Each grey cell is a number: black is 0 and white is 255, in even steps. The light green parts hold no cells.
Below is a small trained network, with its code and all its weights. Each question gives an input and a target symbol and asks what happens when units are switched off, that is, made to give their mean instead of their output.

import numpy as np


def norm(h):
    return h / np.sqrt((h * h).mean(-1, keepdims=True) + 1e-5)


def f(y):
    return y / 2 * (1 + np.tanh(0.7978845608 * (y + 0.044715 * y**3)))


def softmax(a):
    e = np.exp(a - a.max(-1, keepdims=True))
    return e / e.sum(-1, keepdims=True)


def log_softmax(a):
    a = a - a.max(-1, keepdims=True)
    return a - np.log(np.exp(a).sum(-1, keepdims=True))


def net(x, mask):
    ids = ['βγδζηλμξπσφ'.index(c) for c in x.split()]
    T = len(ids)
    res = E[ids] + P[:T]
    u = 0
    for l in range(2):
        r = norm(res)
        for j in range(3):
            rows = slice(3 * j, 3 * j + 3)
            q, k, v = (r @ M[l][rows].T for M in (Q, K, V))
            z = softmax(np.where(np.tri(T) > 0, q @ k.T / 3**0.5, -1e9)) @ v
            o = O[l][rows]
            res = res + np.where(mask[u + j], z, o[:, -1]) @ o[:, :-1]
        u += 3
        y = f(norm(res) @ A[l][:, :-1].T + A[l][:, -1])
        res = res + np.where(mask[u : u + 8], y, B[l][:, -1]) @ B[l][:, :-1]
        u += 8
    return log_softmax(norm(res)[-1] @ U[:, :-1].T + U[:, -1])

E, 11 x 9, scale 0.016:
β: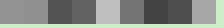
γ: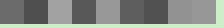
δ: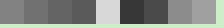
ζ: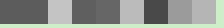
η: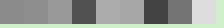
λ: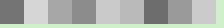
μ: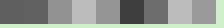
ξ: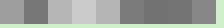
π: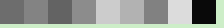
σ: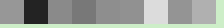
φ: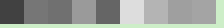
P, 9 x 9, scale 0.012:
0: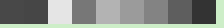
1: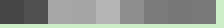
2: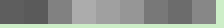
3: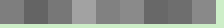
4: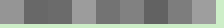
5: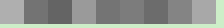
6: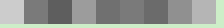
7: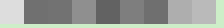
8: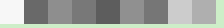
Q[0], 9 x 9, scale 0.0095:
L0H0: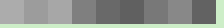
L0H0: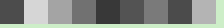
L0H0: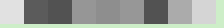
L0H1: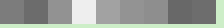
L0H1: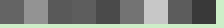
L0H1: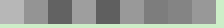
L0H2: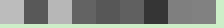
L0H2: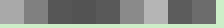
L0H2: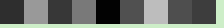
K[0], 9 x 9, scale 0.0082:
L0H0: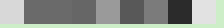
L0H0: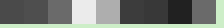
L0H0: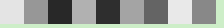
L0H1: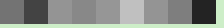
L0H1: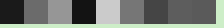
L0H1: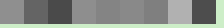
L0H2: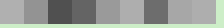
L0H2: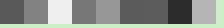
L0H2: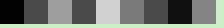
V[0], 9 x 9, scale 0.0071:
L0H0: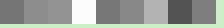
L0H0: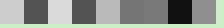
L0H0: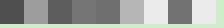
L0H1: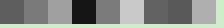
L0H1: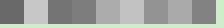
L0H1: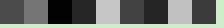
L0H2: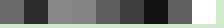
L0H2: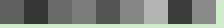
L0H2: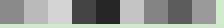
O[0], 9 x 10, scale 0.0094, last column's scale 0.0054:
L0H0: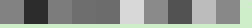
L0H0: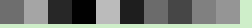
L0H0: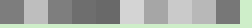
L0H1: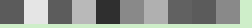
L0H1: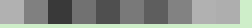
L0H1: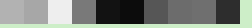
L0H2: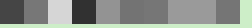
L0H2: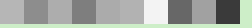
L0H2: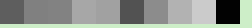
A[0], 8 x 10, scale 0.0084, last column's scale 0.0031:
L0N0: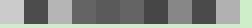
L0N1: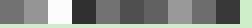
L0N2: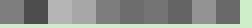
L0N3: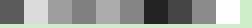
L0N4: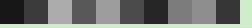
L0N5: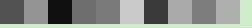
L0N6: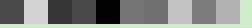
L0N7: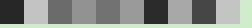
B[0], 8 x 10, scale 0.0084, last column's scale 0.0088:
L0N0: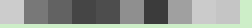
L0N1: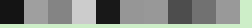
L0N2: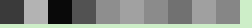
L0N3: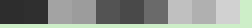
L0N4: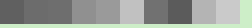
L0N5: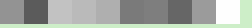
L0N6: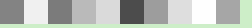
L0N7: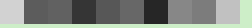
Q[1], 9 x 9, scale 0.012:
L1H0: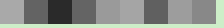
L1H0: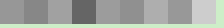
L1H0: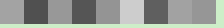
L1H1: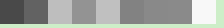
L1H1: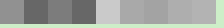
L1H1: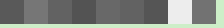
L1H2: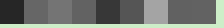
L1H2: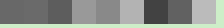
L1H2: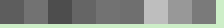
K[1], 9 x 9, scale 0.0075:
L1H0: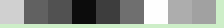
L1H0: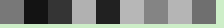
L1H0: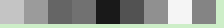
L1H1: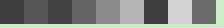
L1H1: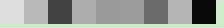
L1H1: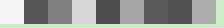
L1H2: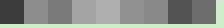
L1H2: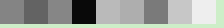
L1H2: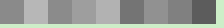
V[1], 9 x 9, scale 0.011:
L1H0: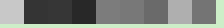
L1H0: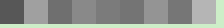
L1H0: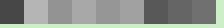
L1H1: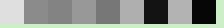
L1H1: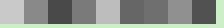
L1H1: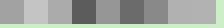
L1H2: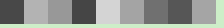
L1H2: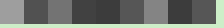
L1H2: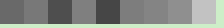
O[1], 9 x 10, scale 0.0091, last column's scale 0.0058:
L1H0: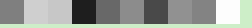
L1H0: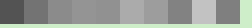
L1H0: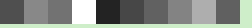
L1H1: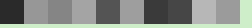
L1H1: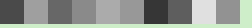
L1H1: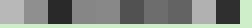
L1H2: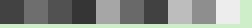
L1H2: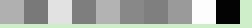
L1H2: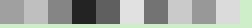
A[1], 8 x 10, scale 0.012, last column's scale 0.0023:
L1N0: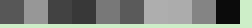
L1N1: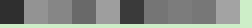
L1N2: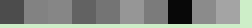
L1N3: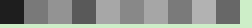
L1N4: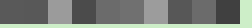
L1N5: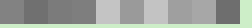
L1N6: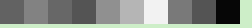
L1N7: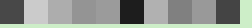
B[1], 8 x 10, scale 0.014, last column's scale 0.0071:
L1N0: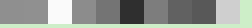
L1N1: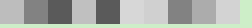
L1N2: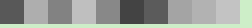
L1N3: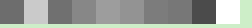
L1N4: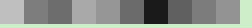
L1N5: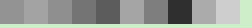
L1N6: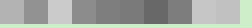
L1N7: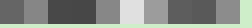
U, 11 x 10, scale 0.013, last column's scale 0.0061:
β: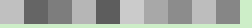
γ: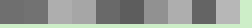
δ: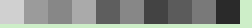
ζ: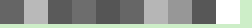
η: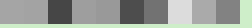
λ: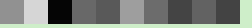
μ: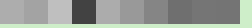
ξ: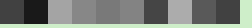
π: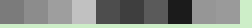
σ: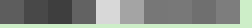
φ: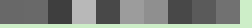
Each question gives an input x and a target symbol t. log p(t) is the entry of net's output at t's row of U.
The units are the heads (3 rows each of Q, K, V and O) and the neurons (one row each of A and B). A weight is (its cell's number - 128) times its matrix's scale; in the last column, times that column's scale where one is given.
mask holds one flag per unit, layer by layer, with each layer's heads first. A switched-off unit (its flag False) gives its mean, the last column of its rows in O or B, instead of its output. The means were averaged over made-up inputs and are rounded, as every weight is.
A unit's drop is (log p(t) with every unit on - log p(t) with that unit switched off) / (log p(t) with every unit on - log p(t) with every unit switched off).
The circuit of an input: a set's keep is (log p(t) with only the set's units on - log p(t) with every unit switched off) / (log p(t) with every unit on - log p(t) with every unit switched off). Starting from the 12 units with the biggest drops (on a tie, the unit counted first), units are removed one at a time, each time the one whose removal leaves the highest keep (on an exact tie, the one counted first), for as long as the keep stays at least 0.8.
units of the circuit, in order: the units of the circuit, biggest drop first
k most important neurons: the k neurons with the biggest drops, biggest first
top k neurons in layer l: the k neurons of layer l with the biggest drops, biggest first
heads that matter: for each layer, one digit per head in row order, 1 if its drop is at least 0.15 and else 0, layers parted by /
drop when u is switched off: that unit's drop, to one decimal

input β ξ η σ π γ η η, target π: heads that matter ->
010 / 010
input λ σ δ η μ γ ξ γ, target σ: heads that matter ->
010 / 000
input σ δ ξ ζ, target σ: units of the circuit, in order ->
[L0H1, L1H2]
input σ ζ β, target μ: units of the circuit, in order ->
[L1H1, L0H2]
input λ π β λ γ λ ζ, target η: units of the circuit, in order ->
[L0N6, L0H0]
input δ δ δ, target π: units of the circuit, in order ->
[L0H1]
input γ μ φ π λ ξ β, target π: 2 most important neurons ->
[L1N2, L0N5]
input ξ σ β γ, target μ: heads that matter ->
101 / 010
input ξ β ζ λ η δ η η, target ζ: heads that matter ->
001 / 000
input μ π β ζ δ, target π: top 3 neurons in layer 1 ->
[L1N1, L1N3, L1N7]
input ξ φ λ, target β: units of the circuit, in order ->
[L0H0, L1H0]
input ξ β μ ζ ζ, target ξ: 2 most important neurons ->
[L0N6, L1N4]
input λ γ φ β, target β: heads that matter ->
100 / 000
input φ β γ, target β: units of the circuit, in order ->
[L0H2, L0H0]
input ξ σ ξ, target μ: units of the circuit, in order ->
[L0H0, L1H1]
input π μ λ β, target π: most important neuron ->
[L1N2]
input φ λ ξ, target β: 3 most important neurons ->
[L1N6, L1N3, L1N5]
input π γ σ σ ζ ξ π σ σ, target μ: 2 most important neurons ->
[L0N5, L0N4]
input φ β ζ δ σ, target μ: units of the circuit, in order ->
[L0H2, L1N1]
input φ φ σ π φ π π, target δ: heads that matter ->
010 / 001
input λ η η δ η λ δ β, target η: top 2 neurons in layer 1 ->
[L1N5, L1N1]
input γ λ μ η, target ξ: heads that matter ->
001 / 010
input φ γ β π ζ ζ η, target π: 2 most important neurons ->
[L0N7, L0N5]
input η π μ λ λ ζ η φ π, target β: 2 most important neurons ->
[L0N0, L1N3]
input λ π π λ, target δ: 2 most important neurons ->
[L0N0, L0N4]
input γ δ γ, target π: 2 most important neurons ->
[L1N4, L0N1]
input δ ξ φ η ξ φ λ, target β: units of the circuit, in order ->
[L0H0]
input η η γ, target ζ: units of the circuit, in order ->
[L0H1, L1H1]
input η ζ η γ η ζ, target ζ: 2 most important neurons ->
[L0N6, L1N7]
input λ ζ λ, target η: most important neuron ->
[L0N7]
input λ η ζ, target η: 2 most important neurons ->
[L0N6, L0N7]
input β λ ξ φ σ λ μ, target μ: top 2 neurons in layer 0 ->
[L0N3, L0N1]
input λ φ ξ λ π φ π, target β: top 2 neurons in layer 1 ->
[L1N3, L1N0]
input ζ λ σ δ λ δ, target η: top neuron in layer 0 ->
[L0N6]
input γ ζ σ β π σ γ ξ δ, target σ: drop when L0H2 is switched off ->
0.2
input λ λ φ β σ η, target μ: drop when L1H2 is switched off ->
0.1
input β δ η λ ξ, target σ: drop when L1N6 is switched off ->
0.0
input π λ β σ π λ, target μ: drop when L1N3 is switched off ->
-0.1
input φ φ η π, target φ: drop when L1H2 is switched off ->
0.2
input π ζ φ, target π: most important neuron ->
[L0N3]
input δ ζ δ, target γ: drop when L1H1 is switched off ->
0.6
